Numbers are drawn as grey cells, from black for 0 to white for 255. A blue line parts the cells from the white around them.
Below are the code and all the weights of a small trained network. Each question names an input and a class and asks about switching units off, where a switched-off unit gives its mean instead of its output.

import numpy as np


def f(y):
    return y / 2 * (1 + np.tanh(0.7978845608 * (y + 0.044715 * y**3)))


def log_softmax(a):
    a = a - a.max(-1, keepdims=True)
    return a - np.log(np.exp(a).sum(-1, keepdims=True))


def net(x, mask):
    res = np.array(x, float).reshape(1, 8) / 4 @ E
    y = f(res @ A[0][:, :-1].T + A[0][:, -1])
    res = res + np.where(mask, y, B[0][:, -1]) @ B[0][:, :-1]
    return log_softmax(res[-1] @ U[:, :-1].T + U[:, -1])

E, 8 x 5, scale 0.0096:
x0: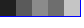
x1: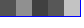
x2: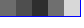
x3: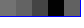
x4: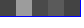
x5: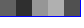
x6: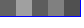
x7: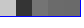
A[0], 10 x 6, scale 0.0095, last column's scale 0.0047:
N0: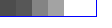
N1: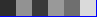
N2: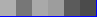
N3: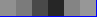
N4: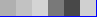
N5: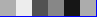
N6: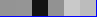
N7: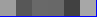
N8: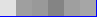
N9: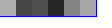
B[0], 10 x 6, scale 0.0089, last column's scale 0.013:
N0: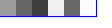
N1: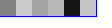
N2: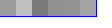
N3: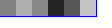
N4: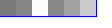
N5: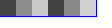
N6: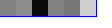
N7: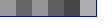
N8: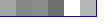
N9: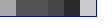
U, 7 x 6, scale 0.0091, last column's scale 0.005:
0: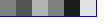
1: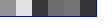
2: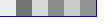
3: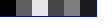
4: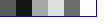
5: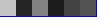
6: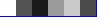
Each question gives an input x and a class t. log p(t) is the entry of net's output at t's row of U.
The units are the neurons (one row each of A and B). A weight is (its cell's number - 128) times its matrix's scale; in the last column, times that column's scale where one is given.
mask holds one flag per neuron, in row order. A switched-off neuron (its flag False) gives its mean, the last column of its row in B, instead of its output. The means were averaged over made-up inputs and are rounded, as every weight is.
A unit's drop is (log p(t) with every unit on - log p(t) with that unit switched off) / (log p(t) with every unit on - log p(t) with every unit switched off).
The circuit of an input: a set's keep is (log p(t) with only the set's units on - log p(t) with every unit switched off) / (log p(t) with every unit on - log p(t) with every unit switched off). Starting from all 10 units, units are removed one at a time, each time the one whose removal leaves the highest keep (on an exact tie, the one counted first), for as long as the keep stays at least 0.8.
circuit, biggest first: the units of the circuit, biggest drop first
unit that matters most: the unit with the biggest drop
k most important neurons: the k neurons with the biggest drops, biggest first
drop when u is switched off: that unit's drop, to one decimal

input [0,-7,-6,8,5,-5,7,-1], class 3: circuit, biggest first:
[N5]
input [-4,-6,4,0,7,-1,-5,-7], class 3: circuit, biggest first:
[N0, N5]
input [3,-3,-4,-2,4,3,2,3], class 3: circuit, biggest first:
[N0, N9]
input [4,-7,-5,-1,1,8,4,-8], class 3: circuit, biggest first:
[N0, N4]
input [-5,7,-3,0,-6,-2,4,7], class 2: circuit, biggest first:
[N8, N0]
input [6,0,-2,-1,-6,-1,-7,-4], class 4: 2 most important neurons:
[N0, N6]
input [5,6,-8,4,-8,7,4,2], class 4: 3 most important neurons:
[N3, N5, N9]
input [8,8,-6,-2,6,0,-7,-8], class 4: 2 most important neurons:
[N0, N3]
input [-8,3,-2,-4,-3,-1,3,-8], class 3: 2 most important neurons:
[N5, N0]
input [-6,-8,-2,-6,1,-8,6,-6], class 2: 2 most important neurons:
[N8, N2]
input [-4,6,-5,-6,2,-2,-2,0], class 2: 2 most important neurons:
[N8, N3]
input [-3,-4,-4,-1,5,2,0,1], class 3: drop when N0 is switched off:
0.1
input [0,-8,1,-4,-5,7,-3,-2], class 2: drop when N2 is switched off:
0.2
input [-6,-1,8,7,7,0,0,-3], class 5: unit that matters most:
N9
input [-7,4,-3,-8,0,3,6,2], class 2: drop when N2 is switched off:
0.1
